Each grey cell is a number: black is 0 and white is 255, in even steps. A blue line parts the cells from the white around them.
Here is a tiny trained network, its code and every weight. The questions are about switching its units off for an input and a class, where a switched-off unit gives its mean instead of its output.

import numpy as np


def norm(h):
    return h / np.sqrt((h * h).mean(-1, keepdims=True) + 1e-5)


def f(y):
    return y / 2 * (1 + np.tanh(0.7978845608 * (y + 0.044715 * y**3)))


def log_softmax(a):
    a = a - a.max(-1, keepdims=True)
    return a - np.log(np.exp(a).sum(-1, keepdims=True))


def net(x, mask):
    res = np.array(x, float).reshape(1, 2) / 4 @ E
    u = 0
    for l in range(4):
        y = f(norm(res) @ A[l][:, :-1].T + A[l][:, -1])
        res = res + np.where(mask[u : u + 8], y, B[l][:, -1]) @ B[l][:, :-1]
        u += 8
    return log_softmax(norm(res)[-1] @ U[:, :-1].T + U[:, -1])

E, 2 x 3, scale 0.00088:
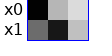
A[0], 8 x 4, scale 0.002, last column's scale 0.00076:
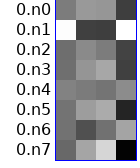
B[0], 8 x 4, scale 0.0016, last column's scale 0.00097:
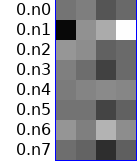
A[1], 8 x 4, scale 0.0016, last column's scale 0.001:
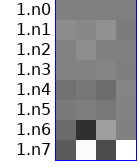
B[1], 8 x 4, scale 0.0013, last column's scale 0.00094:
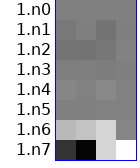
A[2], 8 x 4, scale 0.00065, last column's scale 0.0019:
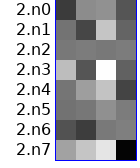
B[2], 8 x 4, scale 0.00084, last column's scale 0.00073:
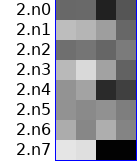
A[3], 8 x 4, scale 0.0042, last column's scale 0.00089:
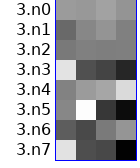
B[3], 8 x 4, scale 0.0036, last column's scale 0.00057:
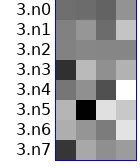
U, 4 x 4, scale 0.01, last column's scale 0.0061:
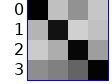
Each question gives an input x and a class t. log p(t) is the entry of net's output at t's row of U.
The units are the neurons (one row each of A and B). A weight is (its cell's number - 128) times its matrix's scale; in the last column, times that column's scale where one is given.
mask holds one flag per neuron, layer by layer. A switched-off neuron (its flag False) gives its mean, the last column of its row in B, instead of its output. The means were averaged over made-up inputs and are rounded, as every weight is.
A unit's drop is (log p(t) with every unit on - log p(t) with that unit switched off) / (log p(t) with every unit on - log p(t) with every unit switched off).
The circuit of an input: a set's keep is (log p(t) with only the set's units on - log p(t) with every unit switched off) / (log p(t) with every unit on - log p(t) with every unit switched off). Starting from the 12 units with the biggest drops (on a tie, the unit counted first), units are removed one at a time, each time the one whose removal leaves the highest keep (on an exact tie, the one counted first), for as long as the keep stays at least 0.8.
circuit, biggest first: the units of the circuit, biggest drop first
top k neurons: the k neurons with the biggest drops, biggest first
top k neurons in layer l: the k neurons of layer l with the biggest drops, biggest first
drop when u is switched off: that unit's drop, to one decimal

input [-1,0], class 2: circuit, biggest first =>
3.n5, 3.n3
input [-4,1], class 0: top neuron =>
1.n7
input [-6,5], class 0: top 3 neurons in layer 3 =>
3.n3, 3.n5, 3.n7
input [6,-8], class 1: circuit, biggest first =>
3.n5, 0.n1, 3.n3
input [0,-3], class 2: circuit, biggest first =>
1.n7, 3.n5, 3.n3, 3.n7
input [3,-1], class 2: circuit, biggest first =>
3.n5, 0.n1, 3.n3, 3.n7
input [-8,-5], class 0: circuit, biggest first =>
3.n3, 3.n7
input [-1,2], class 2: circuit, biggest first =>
3.n5, 1.n7, 3.n3
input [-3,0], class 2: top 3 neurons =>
0.n1, 3.n5, 3.n3
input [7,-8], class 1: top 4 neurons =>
3.n5, 0.n1, 3.n3, 3.n7
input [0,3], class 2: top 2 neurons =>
3.n5, 1.n7
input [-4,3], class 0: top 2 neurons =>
1.n7, 3.n5
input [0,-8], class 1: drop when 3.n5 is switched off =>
1.0
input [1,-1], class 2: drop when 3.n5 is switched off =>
0.5
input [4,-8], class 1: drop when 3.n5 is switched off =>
1.1
